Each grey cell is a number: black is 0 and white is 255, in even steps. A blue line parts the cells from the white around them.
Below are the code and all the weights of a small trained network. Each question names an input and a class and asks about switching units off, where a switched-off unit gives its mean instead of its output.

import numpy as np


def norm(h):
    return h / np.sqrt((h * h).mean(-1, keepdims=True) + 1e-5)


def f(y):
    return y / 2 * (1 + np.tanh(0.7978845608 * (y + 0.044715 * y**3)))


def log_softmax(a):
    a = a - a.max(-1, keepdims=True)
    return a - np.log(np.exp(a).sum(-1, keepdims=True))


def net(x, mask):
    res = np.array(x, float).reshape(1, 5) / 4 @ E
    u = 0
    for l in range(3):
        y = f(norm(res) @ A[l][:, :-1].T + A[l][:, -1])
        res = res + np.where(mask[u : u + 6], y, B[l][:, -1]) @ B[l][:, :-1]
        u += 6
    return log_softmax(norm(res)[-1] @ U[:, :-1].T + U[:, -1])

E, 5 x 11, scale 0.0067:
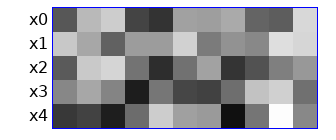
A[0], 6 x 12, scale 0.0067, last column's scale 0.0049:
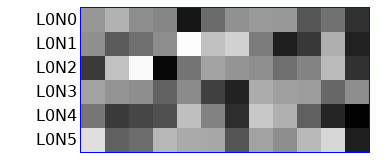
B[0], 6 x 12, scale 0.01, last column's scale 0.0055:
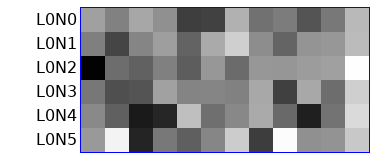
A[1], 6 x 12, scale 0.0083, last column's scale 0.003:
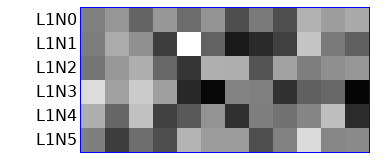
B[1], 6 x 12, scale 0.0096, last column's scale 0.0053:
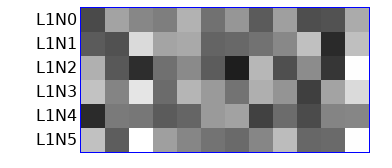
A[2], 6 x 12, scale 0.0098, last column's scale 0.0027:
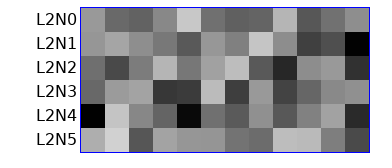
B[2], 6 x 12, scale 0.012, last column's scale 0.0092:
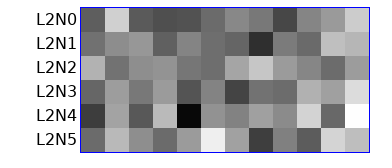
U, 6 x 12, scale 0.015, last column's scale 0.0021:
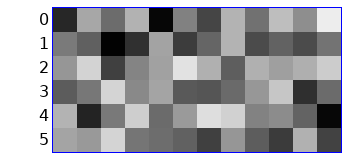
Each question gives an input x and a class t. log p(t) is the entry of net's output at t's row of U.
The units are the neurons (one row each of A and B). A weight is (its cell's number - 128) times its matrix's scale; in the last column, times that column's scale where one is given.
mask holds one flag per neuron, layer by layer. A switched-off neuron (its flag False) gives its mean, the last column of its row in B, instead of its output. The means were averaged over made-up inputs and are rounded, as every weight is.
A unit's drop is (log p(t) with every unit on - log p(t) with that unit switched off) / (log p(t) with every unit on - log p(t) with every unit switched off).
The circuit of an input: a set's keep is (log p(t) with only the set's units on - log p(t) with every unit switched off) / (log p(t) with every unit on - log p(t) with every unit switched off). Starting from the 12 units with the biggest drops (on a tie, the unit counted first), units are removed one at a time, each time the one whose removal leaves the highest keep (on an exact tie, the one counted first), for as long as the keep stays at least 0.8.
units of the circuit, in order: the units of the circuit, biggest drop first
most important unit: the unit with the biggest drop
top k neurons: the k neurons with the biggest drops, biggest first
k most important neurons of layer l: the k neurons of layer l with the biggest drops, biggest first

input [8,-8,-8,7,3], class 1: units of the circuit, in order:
[L0N4]
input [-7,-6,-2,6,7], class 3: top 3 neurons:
[L1N1; L1N5; L1N2]
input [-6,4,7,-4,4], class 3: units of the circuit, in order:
[L1N5; L2N4]
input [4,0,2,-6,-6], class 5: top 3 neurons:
[L1N3; L0N0; L2N4]
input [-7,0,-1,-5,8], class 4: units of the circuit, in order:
[L0N1; L2N2]
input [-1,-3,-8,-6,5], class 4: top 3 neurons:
[L0N1; L1N2; L2N2]
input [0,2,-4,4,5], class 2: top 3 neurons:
[L0N5; L2N5; L2N0]
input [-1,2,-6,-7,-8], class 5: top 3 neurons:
[L2N1; L2N4; L0N2]
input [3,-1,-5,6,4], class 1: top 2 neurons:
[L0N4; L2N0]
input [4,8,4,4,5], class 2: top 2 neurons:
[L2N5; L1N5]
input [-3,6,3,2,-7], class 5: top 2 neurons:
[L1N3; L0N0]
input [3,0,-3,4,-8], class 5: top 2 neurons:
[L1N3; L0N0]
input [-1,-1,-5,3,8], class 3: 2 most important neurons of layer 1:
[L1N1; L1N5]
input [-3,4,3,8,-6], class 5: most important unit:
L1N3
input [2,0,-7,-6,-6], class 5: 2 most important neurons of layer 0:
[L0N2; L0N3]
